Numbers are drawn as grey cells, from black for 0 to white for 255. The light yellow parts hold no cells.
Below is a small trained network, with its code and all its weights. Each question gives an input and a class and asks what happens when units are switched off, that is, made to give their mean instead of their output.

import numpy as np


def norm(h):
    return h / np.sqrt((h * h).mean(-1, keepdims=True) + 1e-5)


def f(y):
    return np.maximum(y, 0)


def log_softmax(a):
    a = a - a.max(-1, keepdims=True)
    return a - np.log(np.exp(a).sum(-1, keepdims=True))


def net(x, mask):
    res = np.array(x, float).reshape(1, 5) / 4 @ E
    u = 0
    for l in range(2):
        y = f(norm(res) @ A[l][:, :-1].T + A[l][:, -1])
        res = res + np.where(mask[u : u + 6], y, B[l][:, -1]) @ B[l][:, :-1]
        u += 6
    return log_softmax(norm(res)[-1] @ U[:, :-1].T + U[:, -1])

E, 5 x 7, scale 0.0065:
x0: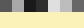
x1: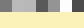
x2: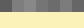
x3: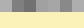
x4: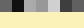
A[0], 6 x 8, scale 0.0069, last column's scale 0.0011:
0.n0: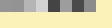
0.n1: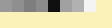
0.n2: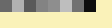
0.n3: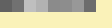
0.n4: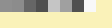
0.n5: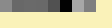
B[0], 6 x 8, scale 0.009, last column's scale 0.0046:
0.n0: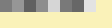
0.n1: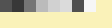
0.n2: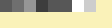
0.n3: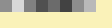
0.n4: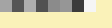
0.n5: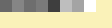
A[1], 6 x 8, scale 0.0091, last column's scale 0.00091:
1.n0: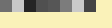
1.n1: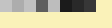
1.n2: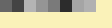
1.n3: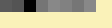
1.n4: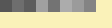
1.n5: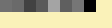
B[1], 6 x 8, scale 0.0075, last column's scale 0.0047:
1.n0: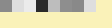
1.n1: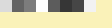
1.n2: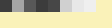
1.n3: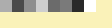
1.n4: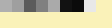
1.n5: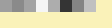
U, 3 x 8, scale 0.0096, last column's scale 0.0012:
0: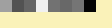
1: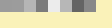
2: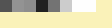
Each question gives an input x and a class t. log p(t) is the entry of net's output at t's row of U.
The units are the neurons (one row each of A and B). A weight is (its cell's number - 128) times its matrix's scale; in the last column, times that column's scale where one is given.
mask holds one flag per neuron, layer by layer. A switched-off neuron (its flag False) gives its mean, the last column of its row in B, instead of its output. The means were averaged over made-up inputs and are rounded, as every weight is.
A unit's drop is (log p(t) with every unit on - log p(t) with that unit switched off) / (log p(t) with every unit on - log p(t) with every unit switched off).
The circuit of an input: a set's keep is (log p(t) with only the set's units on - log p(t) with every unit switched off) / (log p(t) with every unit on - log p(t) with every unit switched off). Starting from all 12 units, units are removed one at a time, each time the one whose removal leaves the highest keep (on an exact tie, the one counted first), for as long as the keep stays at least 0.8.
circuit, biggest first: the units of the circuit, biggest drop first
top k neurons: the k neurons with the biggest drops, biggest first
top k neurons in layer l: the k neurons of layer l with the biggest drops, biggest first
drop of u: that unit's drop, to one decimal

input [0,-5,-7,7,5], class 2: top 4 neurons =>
(1.n2 0.n1 1.n1 0.n0)
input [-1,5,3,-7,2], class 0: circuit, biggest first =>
(1.n1 0.n5 0.n1 1.n0)
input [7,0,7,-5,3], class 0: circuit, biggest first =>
(1.n0 1.n3)
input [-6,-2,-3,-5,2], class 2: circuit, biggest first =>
(1.n2)
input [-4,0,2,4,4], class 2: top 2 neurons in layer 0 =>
(0.n4 0.n5)
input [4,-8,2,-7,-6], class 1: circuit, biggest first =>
(1.n0 1.n3)
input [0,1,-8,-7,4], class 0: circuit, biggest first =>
(1.n1 0.n1)
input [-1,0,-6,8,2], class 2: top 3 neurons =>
(0.n4 0.n0 1.n3)
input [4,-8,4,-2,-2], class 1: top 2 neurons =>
(1.n0 0.n1)
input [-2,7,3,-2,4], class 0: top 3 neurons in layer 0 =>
(0.n1 0.n5 0.n3)
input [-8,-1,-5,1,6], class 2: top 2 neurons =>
(1.n2 0.n5)
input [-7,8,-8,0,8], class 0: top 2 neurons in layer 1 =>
(1.n1 1.n0)
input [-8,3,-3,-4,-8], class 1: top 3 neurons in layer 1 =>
(1.n1 1.n3 1.n5)
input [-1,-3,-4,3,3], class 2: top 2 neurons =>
(0.n1 1.n2)
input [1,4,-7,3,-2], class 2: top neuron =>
(0.n2)
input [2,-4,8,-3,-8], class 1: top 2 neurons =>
(1.n0 0.n1)
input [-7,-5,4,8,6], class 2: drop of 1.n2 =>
0.4
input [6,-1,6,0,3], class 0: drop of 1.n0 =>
0.2
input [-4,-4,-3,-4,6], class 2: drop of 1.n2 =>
0.2
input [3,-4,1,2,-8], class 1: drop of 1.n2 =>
0.0
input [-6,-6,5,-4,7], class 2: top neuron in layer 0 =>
(0.n5)
